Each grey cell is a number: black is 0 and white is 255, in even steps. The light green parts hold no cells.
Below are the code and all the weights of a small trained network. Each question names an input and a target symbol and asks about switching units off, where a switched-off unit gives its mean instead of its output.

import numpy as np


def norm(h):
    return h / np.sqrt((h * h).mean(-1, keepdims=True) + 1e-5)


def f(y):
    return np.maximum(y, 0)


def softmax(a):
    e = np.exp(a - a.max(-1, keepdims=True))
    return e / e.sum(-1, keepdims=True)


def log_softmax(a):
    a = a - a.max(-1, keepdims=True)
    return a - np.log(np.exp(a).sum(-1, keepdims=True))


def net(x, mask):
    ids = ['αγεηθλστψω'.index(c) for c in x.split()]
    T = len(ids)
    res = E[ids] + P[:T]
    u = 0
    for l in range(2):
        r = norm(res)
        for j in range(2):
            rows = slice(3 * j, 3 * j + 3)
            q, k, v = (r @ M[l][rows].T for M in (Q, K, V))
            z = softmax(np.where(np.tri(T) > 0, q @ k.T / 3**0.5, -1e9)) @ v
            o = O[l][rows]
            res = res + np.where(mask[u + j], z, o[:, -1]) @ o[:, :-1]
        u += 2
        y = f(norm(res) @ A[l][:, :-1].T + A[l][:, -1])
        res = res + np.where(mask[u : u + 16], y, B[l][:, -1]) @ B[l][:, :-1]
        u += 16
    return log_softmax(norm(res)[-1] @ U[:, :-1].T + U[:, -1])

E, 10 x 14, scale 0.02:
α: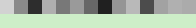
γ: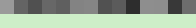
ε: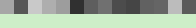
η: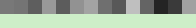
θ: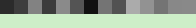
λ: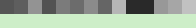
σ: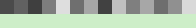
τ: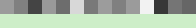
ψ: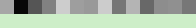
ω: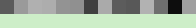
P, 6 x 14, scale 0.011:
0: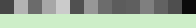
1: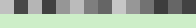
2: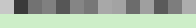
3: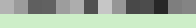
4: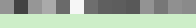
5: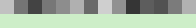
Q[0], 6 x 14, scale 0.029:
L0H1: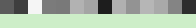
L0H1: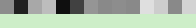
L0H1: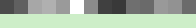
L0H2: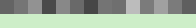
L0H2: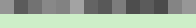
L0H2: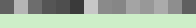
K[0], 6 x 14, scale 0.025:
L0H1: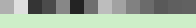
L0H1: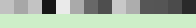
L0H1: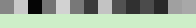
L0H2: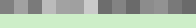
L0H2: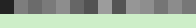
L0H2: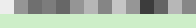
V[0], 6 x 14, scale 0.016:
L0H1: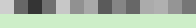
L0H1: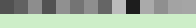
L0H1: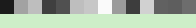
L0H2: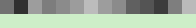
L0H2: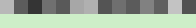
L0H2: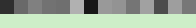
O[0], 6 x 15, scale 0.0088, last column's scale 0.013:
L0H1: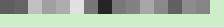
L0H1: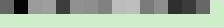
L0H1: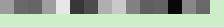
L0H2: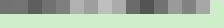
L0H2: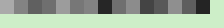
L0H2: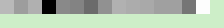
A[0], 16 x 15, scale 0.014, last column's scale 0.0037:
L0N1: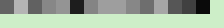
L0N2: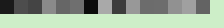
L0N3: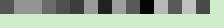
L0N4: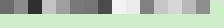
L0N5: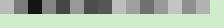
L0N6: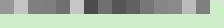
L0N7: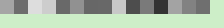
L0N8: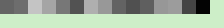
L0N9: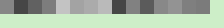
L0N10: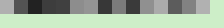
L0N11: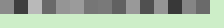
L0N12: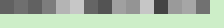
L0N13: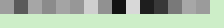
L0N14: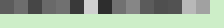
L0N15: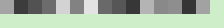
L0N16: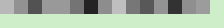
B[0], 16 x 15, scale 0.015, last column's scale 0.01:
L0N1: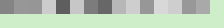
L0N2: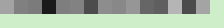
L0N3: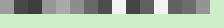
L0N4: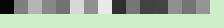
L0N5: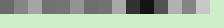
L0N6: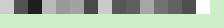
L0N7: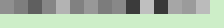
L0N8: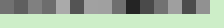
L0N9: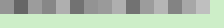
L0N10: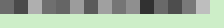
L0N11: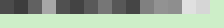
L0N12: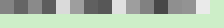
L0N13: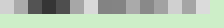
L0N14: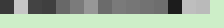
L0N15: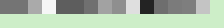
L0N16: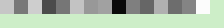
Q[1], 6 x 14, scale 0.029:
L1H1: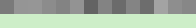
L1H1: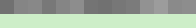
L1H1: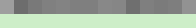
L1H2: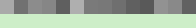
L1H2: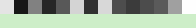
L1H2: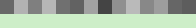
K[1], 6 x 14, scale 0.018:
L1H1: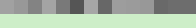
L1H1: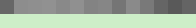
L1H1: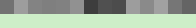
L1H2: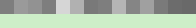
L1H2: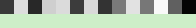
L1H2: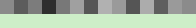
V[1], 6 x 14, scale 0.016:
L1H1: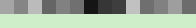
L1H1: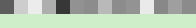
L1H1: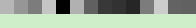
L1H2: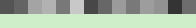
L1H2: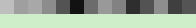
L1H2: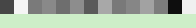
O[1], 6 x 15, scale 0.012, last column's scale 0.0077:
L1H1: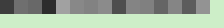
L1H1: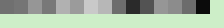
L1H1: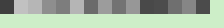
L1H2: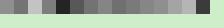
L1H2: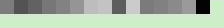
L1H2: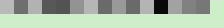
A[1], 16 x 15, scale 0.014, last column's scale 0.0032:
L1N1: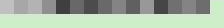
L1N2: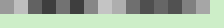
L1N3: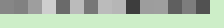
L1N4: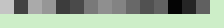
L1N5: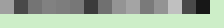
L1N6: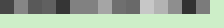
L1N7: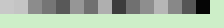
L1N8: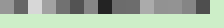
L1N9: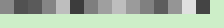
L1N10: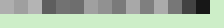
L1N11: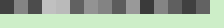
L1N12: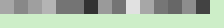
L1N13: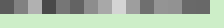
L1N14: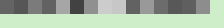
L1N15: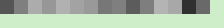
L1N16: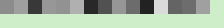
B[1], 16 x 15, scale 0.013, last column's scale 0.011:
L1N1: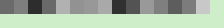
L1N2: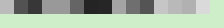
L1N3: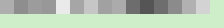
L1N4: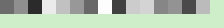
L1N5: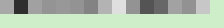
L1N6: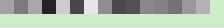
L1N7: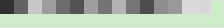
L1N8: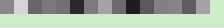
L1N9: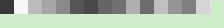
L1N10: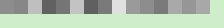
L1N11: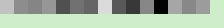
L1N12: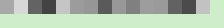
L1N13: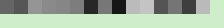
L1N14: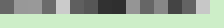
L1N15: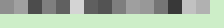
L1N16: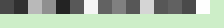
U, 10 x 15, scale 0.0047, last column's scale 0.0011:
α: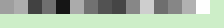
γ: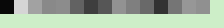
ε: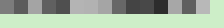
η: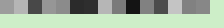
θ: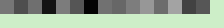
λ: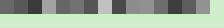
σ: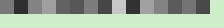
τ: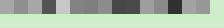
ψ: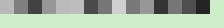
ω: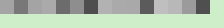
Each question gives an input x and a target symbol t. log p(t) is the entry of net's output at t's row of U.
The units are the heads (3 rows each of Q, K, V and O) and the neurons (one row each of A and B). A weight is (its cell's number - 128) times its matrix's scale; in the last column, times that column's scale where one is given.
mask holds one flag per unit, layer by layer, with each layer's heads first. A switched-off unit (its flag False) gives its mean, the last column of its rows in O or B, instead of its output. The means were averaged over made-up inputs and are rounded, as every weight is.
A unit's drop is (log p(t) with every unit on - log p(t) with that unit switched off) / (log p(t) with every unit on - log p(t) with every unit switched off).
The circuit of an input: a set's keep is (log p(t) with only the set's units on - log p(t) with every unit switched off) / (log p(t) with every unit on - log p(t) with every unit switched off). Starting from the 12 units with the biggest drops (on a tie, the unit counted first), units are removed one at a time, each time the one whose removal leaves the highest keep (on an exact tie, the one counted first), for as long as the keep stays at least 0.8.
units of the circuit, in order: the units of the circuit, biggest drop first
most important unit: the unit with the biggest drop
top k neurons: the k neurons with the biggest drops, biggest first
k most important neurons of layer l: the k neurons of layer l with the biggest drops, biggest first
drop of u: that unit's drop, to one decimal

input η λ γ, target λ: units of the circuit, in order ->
(L1N4 L0H1)
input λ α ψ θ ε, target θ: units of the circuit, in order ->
(L1N13 L0H2)
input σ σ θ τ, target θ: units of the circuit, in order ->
(L0H2 L1N13 L0H1)
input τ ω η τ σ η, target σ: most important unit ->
L0H1
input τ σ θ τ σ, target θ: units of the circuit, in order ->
(L0H2 L1H1)
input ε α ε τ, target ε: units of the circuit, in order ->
(L0H1 L1H1)
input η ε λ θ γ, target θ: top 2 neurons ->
(L0N6 L1N13)
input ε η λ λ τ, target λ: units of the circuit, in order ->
(L1H2 L1N16)
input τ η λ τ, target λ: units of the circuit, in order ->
(L0H1 L1N4)
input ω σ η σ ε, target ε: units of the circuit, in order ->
(L1H2 L0H2)
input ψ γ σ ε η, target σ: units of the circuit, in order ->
(L1H2 L1N16)
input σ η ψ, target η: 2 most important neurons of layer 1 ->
(L1N1 L1N8)
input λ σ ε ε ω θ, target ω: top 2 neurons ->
(L0N1 L0N16)
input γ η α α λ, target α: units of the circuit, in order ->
(L0H1)
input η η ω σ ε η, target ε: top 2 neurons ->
(L0N12 L0N14)
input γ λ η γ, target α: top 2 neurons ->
(L0N14 L0N3)
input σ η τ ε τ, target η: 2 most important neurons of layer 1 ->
(L1N8 L1N1)
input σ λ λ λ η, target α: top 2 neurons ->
(L0N13 L0N14)
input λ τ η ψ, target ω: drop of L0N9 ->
0.1
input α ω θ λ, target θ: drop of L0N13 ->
0.0
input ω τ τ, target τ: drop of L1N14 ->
0.1
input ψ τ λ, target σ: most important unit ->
L1N16
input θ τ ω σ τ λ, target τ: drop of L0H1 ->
0.5
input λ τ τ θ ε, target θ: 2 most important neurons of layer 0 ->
(L0N16 L0N1)
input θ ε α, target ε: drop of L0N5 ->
0.2
